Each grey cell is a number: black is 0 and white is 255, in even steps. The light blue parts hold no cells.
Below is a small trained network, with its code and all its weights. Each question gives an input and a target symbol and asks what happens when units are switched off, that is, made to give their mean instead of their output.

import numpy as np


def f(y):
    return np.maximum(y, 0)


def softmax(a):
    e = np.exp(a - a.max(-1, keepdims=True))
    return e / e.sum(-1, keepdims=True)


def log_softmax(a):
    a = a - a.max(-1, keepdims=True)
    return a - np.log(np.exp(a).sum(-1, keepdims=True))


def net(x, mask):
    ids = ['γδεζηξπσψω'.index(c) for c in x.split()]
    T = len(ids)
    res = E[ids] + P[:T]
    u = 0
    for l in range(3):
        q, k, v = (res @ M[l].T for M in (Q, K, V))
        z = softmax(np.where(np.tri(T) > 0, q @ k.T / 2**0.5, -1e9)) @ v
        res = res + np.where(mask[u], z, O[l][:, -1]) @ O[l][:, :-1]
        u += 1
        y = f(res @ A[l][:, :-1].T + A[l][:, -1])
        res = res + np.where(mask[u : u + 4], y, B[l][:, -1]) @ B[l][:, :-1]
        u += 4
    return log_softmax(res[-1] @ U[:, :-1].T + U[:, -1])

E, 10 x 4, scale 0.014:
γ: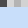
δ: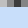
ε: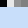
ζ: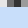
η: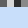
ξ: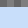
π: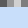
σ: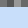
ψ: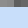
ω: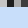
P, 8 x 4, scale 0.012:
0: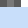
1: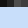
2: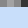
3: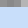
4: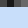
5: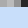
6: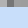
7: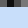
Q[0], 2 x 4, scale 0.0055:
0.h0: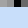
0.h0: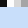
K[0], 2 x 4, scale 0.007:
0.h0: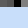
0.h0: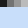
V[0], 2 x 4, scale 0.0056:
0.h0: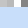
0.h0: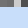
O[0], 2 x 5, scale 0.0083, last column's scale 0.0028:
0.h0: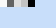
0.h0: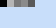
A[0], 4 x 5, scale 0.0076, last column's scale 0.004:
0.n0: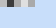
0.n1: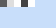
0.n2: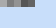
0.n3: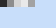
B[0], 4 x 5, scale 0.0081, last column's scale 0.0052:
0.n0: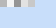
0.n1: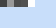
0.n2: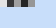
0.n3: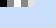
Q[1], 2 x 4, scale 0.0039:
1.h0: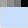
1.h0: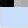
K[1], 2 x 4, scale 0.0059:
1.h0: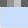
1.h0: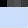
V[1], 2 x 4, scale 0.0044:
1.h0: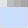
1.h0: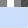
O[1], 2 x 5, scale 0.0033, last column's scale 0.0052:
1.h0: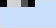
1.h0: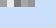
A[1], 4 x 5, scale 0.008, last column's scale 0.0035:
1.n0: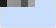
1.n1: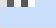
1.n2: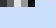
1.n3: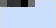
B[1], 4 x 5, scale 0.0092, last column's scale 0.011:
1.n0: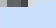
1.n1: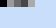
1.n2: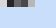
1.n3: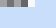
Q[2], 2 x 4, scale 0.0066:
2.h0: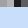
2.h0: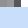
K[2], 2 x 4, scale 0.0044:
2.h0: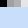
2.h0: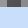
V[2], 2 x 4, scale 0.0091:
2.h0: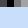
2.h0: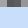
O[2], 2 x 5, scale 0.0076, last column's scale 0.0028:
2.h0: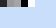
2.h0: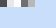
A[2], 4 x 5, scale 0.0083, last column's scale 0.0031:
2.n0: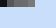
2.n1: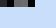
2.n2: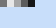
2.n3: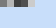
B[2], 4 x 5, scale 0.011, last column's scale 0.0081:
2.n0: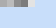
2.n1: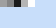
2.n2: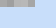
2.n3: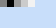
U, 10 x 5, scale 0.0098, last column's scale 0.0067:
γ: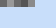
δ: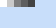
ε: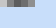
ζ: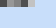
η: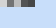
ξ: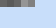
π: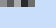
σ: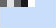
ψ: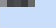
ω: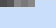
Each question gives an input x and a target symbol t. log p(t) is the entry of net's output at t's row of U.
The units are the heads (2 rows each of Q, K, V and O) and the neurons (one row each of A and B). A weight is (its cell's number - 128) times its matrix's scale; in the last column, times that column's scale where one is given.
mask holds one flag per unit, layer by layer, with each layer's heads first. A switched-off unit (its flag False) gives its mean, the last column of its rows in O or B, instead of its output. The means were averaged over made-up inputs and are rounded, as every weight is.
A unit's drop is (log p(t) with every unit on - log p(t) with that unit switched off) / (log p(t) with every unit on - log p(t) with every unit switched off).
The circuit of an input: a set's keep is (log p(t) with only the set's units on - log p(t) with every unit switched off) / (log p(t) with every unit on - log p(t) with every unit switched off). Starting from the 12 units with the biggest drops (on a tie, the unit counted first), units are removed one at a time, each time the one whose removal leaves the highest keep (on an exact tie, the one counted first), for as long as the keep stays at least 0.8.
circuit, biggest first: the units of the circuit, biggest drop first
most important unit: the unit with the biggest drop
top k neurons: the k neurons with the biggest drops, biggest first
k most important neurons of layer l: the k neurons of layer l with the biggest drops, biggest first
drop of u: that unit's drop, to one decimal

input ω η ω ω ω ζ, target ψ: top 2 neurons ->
1.n1, 0.n0
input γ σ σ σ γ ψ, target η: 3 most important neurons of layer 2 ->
2.n2, 2.n3, 2.n1
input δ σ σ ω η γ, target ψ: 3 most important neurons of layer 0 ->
0.n1, 0.n0, 0.n3
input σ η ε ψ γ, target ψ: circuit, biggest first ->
1.n2, 0.n3, 1.n0
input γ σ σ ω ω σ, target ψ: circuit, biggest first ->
2.h0, 0.n3
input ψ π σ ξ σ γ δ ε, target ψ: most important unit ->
1.n0
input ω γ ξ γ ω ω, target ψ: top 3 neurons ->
1.n1, 0.n2, 2.n3
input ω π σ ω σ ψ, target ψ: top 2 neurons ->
0.n0, 1.n1
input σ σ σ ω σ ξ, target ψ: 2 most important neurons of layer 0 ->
0.n0, 0.n1
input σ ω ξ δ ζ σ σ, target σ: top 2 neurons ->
2.n3, 1.n0
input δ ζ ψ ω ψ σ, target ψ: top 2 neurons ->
1.n1, 0.n0
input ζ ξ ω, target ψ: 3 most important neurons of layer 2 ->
2.n1, 2.n3, 2.n2
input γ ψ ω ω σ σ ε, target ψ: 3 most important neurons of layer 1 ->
1.n0, 1.n2, 1.n1
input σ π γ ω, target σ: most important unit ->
1.n1
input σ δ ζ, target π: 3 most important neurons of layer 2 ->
2.n1, 2.n3, 2.n0
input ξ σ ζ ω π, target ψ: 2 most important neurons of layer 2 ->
2.n1, 2.n2
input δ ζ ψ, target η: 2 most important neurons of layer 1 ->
1.n3, 1.n1
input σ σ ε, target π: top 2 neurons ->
2.n3, 1.n0
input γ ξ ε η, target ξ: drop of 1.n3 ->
0.3
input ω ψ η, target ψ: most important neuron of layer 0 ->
0.n0
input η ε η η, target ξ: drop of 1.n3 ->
0.2
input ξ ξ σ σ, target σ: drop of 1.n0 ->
0.1
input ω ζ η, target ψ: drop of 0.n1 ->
0.1
